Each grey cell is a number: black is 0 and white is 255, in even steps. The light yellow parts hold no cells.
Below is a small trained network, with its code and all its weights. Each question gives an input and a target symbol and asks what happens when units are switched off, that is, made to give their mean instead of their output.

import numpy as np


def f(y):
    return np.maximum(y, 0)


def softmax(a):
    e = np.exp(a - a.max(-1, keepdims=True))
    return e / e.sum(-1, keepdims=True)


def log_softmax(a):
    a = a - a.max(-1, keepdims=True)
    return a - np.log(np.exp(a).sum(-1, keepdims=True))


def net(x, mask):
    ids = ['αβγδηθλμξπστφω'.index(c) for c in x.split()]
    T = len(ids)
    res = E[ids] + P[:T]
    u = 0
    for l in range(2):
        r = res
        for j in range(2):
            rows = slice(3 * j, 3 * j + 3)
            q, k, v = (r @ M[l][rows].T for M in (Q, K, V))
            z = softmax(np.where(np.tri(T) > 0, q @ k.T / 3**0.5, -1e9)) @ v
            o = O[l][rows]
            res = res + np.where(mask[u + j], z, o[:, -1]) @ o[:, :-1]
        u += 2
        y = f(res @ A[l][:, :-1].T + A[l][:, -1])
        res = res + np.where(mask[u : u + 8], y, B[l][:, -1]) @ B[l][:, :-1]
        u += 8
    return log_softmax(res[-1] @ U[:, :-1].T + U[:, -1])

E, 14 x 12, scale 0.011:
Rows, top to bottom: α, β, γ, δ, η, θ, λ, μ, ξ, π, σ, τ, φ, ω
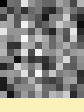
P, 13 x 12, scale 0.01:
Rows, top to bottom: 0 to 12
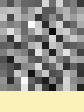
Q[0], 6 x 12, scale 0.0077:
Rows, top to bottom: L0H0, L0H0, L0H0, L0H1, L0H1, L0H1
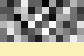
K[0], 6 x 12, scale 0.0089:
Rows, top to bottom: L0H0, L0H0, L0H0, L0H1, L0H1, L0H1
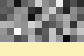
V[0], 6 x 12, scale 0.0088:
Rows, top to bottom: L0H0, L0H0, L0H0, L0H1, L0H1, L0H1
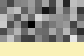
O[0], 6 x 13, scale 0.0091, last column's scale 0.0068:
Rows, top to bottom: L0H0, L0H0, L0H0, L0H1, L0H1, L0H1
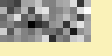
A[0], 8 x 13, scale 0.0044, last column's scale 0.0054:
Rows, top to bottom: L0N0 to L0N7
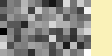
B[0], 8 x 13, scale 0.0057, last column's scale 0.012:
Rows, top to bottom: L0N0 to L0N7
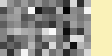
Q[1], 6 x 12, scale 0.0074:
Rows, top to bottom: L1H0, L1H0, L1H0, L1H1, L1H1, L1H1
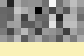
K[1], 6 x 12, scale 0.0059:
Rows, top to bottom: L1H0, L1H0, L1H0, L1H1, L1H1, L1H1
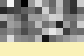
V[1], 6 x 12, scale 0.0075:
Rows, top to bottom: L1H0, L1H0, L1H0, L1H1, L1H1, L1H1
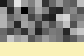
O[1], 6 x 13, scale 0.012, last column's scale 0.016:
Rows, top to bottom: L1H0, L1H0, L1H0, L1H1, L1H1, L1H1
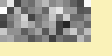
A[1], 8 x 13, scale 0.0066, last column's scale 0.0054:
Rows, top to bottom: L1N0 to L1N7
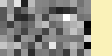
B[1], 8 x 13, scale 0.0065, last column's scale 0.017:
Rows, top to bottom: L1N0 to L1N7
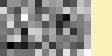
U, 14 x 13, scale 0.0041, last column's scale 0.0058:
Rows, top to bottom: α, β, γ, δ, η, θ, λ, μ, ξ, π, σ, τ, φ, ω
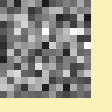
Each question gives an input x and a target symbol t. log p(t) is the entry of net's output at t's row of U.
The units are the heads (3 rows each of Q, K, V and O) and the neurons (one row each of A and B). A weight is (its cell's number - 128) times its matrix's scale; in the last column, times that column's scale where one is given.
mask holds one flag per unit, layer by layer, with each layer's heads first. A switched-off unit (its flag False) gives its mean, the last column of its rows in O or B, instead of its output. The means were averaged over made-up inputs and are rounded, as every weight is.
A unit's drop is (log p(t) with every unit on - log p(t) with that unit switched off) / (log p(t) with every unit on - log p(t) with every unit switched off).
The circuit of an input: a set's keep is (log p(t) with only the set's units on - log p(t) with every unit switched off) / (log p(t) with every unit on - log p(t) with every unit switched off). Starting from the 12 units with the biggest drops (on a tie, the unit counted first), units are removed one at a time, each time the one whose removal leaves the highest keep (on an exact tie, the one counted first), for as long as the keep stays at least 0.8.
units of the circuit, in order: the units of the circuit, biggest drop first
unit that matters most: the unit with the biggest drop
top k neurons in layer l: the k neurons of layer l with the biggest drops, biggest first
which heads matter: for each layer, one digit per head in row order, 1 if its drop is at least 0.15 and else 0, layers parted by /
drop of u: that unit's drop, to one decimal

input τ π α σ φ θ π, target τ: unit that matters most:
L0H1
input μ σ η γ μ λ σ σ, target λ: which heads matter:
11 / 10
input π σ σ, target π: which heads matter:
10 / 10
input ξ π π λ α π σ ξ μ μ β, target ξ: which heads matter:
01 / 11
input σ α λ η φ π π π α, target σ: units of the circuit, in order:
[L1H1 L0H0]
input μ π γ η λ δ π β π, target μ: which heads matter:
11 / 01
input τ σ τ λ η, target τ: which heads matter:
01 / 10
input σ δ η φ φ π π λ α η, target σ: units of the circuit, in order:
[L0H0 L1H1]
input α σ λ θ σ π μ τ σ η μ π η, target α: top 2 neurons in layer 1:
[L1N1 L1N7]
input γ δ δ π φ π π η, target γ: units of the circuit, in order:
[L1H1 L0H0]
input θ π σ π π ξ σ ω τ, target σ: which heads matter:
10 / 00
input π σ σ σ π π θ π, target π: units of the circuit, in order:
[L1H0 L0H0]
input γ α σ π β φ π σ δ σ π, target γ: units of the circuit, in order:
[L1H1 L0H0 L0N7 L0N4]
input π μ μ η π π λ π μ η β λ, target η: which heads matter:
01 / 00
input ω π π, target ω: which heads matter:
11 / 01
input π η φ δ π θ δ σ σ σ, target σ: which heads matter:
10 / 00
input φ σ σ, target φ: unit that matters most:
L1H0
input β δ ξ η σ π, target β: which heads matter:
00 / 10
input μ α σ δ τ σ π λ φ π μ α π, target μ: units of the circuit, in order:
[L1N2 L0H0 L0H1]
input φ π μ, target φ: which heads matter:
10 / 10
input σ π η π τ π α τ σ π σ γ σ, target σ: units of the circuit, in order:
[L0H0]
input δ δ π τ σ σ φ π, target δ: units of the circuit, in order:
[L1H1 L0H1]
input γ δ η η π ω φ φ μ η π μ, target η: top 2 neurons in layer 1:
[L1N7 L1N2]
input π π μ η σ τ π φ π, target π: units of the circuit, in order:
[L1H0 L0H0 L0H1]
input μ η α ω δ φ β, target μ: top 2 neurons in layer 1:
[L1N2 L1N7]
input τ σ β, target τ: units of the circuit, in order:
[L0H1 L1H0 L1N7]
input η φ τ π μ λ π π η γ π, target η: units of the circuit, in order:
[L0H1]
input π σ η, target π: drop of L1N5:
0.0
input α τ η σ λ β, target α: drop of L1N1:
0.5
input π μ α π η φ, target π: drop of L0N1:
-0.1
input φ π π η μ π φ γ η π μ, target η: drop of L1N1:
-0.1
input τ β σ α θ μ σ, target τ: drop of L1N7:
0.2
